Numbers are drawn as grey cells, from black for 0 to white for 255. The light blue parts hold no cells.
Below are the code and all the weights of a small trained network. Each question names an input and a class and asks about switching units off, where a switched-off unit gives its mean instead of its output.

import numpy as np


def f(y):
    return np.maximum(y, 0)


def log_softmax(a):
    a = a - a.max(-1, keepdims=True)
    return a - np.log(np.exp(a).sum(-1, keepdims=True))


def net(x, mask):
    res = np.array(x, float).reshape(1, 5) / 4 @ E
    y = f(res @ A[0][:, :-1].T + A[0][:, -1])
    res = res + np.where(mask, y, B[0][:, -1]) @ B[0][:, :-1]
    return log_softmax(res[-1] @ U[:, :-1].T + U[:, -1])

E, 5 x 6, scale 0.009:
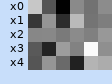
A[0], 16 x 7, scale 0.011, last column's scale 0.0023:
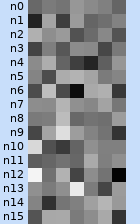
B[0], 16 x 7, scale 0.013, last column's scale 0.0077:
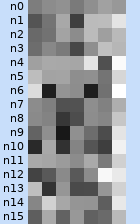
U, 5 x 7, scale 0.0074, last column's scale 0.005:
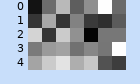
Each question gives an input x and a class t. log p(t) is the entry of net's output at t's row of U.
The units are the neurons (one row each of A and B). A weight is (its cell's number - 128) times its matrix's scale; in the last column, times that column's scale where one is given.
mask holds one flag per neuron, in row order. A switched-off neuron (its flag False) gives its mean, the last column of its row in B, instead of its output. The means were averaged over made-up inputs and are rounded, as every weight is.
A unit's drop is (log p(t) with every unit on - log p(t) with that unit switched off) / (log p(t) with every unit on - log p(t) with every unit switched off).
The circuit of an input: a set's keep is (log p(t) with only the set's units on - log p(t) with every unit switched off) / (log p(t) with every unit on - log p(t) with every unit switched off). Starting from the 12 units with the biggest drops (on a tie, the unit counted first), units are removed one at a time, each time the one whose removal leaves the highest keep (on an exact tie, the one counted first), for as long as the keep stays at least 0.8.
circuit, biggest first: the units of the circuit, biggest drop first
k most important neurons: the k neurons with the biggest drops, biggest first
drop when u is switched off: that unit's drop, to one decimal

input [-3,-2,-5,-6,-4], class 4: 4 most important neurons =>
(n4, n6, n10, n2)
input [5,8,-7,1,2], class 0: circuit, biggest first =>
(n1)
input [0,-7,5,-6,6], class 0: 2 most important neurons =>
(n12, n2)
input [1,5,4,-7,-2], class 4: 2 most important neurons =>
(n4, n12)
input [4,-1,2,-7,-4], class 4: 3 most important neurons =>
(n4, n6, n9)
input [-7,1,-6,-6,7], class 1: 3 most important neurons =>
(n9, n15, n13)
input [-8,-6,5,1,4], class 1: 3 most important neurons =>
(n9, n15, n1)
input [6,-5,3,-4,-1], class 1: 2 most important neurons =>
(n10, n1)
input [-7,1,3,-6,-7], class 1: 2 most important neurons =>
(n9, n6)
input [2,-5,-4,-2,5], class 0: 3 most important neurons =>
(n12, n2, n13)
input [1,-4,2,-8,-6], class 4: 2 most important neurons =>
(n4, n6)
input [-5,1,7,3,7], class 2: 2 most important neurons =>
(n6, n10)
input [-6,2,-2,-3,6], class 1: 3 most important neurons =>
(n9, n15, n13)
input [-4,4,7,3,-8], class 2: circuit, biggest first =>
(n13)
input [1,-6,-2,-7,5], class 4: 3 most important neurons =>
(n4, n1, n13)
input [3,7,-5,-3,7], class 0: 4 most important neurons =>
(n1, n3, n13, n5)
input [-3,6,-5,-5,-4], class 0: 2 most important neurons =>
(n1, n6)
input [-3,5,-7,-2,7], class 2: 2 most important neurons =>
(n6, n12)
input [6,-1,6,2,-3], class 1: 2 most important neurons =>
(n10, n6)
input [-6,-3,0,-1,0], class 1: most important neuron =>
(n9)
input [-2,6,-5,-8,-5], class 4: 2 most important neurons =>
(n4, n12)
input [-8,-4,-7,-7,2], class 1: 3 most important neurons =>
(n9, n8, n15)
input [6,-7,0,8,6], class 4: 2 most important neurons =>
(n14, n11)
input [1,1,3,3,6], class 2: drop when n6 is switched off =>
0.7
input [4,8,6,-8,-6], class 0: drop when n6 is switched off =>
0.2
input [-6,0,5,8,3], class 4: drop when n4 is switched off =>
-0.1
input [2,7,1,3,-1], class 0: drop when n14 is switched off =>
0.0
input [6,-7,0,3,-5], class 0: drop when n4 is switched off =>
0.1
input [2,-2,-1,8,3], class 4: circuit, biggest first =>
(n14)
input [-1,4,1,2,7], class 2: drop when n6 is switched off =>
1.1
